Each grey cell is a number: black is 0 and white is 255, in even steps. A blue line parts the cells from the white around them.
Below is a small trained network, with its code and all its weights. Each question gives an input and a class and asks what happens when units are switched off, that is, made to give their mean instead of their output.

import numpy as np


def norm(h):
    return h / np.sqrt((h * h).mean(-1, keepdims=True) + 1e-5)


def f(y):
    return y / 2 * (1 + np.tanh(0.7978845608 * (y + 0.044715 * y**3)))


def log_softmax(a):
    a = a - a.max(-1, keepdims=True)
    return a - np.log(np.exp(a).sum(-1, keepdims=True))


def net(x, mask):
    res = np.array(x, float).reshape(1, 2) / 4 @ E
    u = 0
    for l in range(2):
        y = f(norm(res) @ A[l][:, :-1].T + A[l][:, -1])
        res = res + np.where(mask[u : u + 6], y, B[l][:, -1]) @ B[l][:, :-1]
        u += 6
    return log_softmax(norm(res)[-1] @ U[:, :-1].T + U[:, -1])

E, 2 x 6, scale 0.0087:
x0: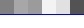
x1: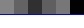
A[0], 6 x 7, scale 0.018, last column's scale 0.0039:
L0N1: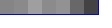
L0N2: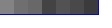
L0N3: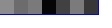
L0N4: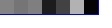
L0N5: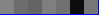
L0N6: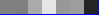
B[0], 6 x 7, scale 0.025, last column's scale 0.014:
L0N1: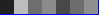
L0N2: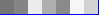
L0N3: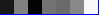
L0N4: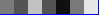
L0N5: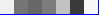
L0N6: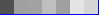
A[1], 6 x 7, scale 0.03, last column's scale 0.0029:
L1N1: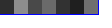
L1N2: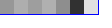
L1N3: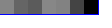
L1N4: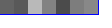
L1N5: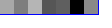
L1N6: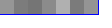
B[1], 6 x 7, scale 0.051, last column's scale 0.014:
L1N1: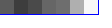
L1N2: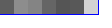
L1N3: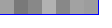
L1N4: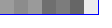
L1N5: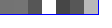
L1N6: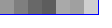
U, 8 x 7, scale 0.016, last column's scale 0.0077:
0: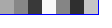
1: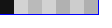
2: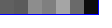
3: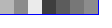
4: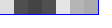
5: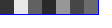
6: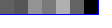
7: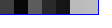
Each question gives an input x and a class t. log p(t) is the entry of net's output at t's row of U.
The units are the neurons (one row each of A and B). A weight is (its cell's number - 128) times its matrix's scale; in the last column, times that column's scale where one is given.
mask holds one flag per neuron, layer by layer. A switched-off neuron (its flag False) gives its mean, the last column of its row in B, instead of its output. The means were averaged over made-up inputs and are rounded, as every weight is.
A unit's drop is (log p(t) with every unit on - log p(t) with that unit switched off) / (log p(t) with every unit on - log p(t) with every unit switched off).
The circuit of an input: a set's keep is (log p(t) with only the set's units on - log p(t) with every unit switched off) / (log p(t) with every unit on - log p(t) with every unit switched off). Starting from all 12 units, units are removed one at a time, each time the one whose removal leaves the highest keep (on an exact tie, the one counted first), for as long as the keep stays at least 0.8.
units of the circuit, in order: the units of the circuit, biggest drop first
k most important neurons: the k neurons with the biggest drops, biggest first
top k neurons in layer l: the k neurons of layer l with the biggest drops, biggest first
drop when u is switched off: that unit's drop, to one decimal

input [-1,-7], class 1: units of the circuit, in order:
(L1N1)
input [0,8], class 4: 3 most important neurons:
(L0N4, L0N2, L1N6)
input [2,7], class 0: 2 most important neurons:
(L0N5, L1N5)
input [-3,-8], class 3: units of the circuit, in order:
(L0N3, L1N1)
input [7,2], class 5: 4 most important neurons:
(L0N2, L1N2, L0N3, L1N1)
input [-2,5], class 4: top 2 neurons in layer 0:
(L0N5, L0N2)
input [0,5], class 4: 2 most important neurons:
(L0N4, L0N2)
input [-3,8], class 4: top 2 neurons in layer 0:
(L0N5, L0N2)
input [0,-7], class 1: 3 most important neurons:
(L0N5, L0N4, L1N1)
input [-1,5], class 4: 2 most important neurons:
(L0N5, L0N2)
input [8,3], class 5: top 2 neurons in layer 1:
(L1N2, L1N1)
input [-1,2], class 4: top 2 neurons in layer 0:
(L0N5, L0N2)
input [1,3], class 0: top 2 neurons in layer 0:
(L0N5, L0N6)
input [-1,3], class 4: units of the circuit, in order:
(L0N5)
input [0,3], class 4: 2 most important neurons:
(L0N4, L0N2)
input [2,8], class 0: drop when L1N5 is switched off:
0.2
